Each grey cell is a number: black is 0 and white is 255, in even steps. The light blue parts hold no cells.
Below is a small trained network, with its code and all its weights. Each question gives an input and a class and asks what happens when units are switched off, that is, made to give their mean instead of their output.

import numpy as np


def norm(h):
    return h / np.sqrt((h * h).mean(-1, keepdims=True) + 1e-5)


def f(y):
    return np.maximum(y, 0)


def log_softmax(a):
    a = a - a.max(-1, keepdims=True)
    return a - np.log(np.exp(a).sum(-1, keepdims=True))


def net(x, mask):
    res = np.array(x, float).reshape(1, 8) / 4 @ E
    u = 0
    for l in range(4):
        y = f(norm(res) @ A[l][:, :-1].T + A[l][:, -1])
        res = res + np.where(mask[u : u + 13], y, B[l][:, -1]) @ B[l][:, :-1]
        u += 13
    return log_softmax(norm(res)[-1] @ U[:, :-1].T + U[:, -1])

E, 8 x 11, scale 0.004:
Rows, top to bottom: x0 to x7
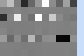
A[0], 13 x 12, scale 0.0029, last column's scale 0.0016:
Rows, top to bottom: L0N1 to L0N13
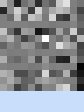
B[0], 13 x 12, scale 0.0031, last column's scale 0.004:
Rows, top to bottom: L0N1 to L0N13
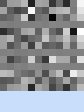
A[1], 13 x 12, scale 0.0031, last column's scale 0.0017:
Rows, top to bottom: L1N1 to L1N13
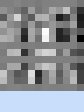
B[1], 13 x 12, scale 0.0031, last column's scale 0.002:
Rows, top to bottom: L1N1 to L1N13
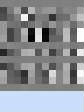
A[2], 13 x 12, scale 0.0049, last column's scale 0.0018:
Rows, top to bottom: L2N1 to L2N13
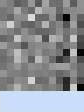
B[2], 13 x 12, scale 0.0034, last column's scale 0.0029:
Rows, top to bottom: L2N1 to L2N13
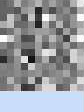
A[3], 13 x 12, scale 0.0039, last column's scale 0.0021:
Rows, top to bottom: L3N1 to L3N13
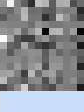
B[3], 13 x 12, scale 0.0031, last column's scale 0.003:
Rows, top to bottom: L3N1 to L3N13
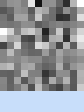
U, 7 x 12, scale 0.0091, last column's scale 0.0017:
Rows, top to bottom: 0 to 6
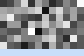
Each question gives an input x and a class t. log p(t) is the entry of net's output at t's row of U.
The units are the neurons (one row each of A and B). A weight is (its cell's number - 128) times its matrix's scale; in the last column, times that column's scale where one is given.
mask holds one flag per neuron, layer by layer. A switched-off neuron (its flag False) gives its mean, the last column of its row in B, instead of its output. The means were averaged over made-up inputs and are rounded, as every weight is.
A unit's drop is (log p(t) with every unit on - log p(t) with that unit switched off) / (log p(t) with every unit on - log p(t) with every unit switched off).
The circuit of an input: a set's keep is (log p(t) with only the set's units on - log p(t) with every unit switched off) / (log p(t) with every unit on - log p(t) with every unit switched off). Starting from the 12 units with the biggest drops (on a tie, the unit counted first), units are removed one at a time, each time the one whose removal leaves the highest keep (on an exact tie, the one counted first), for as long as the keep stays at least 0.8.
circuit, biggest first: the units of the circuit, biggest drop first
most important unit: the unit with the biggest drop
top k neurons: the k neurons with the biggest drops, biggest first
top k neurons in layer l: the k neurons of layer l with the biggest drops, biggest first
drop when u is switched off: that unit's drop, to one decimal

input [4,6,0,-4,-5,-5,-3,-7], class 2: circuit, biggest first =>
(L0N5; L3N1)
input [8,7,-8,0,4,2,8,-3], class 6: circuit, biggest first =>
(L1N6; L1N5)
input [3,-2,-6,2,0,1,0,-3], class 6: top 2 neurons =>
(L0N9; L0N3)
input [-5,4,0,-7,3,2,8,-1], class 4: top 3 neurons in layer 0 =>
(L0N1; L0N5; L0N13)
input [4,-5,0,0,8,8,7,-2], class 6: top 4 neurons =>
(L0N9; L0N1; L1N11; L0N13)
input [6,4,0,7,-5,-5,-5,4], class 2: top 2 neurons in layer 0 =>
(L0N11; L0N5)
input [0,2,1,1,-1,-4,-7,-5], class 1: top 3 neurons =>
(L0N2; L0N5; L2N3)
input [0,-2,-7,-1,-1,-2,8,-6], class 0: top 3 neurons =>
(L0N5; L2N6; L2N3)
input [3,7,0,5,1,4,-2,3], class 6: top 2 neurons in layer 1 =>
(L1N11; L1N12)
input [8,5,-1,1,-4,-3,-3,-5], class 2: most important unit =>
L0N11
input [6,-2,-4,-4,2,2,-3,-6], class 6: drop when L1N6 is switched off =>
0.1
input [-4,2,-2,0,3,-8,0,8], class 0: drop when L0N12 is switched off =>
0.0
